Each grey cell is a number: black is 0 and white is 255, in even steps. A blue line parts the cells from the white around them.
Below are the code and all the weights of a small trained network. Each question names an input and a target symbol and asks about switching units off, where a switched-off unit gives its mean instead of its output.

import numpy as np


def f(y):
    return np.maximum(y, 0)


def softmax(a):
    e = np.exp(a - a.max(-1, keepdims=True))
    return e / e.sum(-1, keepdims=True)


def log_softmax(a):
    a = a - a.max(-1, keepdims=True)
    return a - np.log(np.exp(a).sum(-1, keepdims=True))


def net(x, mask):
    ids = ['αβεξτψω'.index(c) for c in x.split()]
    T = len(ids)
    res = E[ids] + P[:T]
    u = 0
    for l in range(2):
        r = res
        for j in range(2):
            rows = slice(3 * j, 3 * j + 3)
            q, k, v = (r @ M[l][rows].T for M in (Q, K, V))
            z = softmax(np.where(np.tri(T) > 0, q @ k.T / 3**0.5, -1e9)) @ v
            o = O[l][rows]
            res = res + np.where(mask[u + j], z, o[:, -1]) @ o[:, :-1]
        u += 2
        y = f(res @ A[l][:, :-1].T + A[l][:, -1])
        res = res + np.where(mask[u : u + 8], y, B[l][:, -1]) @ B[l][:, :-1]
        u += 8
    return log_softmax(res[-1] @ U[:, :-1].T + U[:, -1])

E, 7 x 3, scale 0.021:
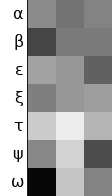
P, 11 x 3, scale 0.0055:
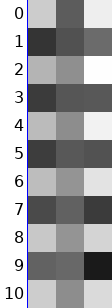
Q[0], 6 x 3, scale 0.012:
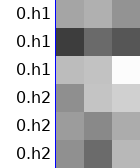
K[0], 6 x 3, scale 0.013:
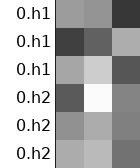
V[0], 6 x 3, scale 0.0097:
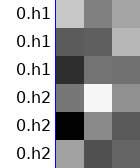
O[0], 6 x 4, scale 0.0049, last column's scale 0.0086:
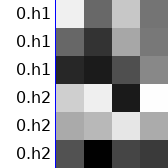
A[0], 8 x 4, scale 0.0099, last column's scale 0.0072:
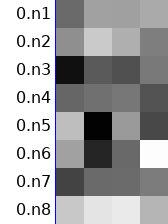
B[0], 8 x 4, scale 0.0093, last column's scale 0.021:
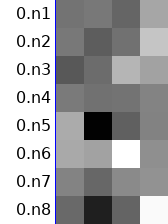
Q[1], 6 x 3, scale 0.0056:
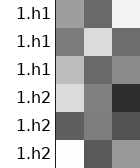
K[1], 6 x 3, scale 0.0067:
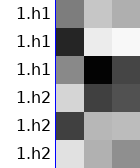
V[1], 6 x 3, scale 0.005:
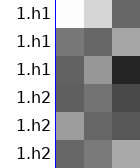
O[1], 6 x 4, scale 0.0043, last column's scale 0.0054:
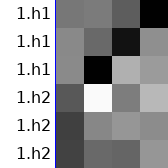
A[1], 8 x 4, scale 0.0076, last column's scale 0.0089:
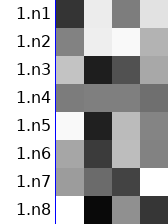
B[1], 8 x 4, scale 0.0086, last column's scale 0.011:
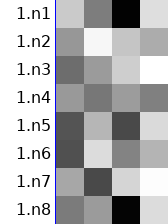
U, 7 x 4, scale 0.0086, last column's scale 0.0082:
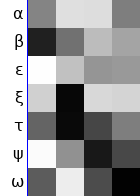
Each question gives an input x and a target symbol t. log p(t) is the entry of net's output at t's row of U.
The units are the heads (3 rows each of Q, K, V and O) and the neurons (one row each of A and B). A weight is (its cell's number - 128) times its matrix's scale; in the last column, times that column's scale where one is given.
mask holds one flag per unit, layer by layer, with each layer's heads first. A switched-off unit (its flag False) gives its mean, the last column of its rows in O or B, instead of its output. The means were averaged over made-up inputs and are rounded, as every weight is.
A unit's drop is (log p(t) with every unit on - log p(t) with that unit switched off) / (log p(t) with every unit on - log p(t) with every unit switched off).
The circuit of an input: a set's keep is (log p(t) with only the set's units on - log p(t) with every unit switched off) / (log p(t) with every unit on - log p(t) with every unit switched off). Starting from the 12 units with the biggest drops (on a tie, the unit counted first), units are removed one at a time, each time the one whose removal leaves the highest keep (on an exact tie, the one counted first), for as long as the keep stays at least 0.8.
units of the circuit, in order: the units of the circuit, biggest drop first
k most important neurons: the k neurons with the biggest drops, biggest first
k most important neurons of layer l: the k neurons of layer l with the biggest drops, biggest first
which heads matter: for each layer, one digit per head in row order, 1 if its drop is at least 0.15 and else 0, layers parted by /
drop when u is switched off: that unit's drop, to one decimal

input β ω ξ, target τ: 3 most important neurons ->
[0.n8 1.n8 1.n2]
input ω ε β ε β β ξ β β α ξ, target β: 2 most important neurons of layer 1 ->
[1.n1 1.n3]
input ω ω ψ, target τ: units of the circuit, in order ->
[0.n8 0.h2]
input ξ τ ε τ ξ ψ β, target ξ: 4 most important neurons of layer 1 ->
[1.n8 1.n5 1.n6 1.n2]
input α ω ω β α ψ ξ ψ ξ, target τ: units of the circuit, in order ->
[0.n8 0.h2 1.n8]
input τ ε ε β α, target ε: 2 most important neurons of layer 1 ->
[1.n1 1.n3]
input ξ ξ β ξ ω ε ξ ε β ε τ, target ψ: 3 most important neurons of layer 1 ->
[1.n8 1.n5 1.n6]
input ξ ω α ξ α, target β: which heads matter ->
01 / 00
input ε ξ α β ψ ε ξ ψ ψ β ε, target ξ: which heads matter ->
10 / 00
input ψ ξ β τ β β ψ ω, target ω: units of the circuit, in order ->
[0.n8 1.n7]
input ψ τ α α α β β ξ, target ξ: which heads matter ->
10 / 00
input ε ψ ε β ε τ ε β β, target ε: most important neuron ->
[0.n8]
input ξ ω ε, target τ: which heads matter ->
11 / 00
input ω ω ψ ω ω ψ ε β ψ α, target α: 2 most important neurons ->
[0.n8 0.n6]
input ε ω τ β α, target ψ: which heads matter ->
11 / 00
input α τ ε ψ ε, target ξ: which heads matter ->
01 / 00
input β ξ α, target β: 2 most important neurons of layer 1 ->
[1.n1 1.n2]
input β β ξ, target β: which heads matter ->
10 / 00
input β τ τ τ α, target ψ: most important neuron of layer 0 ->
[0.n3]
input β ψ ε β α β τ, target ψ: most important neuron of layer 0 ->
[0.n3]
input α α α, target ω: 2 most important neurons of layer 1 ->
[1.n5 1.n8]
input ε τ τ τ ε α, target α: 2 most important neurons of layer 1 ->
[1.n2 1.n8]
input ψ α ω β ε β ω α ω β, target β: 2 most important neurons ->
[0.n3 0.n6]
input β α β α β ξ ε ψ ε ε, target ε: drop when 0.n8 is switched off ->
1.3
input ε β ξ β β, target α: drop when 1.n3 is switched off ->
-0.2
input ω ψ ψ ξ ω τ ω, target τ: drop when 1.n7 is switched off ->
0.0
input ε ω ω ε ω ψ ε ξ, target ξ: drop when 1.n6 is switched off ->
0.1
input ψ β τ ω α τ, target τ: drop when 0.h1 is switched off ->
0.2
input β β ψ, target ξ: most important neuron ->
[0.n8]
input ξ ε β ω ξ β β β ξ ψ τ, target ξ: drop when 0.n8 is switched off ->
0.5
